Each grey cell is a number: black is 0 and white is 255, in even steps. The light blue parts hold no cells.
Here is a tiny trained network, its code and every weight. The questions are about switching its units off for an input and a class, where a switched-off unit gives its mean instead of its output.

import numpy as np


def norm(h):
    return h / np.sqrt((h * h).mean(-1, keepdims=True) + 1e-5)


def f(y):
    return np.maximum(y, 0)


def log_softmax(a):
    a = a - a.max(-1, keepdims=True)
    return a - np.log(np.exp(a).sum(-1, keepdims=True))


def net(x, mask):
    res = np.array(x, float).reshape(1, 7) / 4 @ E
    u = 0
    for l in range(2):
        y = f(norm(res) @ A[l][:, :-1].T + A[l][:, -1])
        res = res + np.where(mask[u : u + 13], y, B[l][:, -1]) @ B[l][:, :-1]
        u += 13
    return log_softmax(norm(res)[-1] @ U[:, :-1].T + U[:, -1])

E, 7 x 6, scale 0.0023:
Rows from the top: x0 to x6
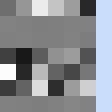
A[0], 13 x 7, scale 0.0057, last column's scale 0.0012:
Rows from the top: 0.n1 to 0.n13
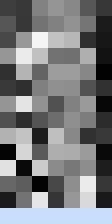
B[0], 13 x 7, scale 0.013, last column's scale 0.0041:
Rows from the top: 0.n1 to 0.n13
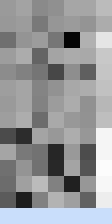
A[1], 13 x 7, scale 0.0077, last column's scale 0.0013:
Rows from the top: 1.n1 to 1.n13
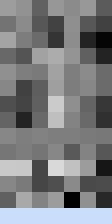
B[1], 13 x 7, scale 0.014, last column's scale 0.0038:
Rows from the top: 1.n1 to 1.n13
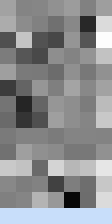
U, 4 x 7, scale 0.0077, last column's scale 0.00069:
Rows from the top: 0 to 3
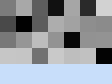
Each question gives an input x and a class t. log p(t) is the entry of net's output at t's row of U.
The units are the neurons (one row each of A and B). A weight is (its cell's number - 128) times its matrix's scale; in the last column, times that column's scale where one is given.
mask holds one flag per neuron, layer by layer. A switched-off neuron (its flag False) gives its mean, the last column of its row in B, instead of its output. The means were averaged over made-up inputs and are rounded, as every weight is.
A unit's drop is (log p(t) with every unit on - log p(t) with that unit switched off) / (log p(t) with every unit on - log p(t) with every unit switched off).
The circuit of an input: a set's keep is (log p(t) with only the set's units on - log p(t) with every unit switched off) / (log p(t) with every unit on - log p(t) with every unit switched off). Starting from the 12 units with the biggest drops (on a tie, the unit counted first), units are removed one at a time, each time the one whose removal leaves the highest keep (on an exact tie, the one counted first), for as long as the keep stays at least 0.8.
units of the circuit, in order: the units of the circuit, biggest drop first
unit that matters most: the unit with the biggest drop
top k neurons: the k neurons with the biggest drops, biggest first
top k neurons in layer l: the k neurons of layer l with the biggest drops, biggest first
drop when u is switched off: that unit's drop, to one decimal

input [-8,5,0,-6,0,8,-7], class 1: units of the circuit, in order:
0.n13
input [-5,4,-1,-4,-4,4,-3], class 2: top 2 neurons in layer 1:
1.n3; 1.n11
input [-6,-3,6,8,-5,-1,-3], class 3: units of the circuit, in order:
0.n8; 1.n11
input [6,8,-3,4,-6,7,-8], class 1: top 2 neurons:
0.n13; 0.n11
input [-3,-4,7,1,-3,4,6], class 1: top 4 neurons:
0.n13; 0.n11; 0.n3; 0.n12
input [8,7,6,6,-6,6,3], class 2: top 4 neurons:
0.n3; 0.n11; 0.n9; 1.n3
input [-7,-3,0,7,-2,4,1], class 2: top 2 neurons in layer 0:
0.n12; 0.n4
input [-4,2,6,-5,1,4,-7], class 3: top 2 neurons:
0.n4; 0.n7
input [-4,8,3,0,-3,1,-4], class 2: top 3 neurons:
0.n12; 0.n11; 1.n13
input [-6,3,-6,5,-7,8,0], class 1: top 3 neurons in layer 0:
0.n13; 0.n11; 0.n3
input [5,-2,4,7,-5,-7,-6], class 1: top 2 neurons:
0.n9; 0.n11
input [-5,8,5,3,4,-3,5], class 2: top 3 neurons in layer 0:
0.n12; 0.n10; 0.n5
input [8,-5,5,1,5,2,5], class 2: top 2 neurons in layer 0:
0.n3; 0.n10
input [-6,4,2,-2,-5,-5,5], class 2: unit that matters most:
0.n12
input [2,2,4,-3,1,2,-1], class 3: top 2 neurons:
0.n4; 0.n9
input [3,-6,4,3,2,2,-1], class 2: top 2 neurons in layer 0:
0.n3; 0.n4
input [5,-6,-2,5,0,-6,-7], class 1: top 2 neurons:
0.n9; 0.n12
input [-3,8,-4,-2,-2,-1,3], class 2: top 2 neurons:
0.n12; 0.n11
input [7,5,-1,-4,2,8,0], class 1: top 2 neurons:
0.n13; 0.n12
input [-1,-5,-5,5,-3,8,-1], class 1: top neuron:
0.n13
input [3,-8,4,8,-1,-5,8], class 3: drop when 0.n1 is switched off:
0.1
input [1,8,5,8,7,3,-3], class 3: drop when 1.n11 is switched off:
0.3
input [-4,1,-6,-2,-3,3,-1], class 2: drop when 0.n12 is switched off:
1.2
